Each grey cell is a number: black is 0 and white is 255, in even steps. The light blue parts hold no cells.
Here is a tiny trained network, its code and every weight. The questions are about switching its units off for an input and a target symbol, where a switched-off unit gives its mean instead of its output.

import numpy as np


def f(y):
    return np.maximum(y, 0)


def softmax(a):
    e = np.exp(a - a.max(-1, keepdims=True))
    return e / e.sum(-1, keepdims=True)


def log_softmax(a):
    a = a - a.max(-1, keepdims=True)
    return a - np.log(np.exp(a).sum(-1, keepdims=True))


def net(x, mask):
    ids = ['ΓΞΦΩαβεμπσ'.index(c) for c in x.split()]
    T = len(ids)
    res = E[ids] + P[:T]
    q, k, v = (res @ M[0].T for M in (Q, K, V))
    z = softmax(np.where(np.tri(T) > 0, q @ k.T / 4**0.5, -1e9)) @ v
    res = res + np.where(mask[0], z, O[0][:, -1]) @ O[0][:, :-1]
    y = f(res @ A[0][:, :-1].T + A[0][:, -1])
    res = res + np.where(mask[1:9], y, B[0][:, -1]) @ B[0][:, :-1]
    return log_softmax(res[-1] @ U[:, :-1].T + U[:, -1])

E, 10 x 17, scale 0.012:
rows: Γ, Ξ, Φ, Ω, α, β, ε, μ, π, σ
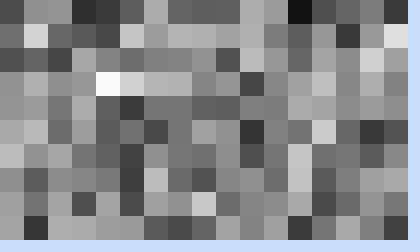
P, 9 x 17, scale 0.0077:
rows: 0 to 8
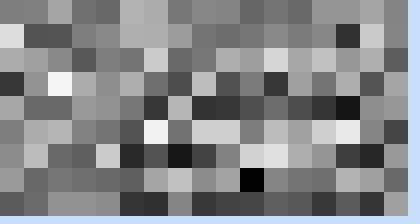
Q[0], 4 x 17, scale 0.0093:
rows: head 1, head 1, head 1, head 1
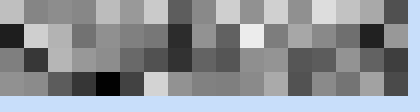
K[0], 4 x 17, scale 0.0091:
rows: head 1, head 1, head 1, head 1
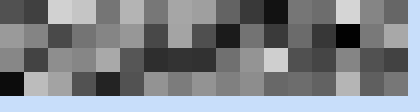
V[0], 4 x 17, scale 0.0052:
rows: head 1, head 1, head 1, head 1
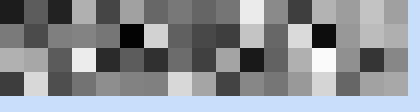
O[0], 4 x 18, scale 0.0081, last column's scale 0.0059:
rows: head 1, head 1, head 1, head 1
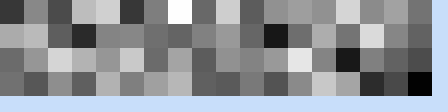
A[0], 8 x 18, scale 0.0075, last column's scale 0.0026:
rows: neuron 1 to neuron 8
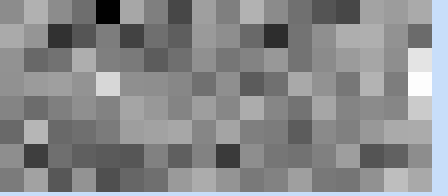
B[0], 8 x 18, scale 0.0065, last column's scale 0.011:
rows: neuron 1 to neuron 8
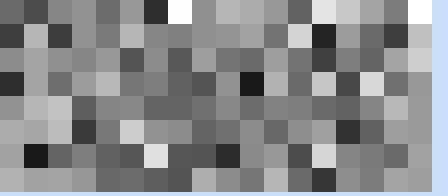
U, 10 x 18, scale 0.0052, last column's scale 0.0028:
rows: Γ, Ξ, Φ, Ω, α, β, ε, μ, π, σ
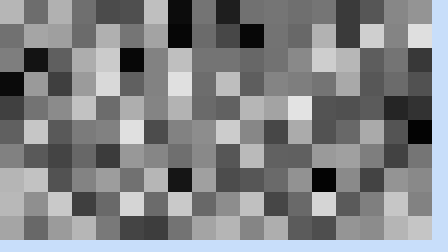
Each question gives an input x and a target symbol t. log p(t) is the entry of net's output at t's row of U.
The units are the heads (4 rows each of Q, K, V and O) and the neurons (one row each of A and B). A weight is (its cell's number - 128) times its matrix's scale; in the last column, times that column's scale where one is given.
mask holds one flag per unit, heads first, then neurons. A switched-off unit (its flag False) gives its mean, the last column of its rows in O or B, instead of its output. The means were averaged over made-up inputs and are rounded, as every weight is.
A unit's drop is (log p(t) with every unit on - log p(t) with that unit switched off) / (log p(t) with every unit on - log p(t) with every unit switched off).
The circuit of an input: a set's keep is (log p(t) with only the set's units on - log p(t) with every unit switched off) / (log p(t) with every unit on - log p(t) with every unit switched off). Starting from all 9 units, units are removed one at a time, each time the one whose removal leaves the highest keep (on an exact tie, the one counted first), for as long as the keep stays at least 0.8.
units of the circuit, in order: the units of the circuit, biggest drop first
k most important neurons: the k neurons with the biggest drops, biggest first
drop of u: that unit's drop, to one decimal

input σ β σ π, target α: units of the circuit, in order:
head 1
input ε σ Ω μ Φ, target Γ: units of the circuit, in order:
head 1; neuron 1; neuron 7
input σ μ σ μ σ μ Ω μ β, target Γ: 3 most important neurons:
neuron 1; neuron 7; neuron 2
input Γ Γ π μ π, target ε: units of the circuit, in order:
head 1; neuron 7; neuron 2; neuron 1
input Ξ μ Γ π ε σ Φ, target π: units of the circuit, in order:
head 1; neuron 1
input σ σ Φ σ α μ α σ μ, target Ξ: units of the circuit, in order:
head 1; neuron 4
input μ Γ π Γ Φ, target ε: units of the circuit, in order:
head 1; neuron 7; neuron 2
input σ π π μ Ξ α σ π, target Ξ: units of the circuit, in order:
head 1; neuron 4
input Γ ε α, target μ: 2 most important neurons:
neuron 1; neuron 2
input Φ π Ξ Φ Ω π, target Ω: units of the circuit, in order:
head 1; neuron 2
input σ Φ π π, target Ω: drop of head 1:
1.1
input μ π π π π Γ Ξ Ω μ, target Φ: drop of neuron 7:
0.1
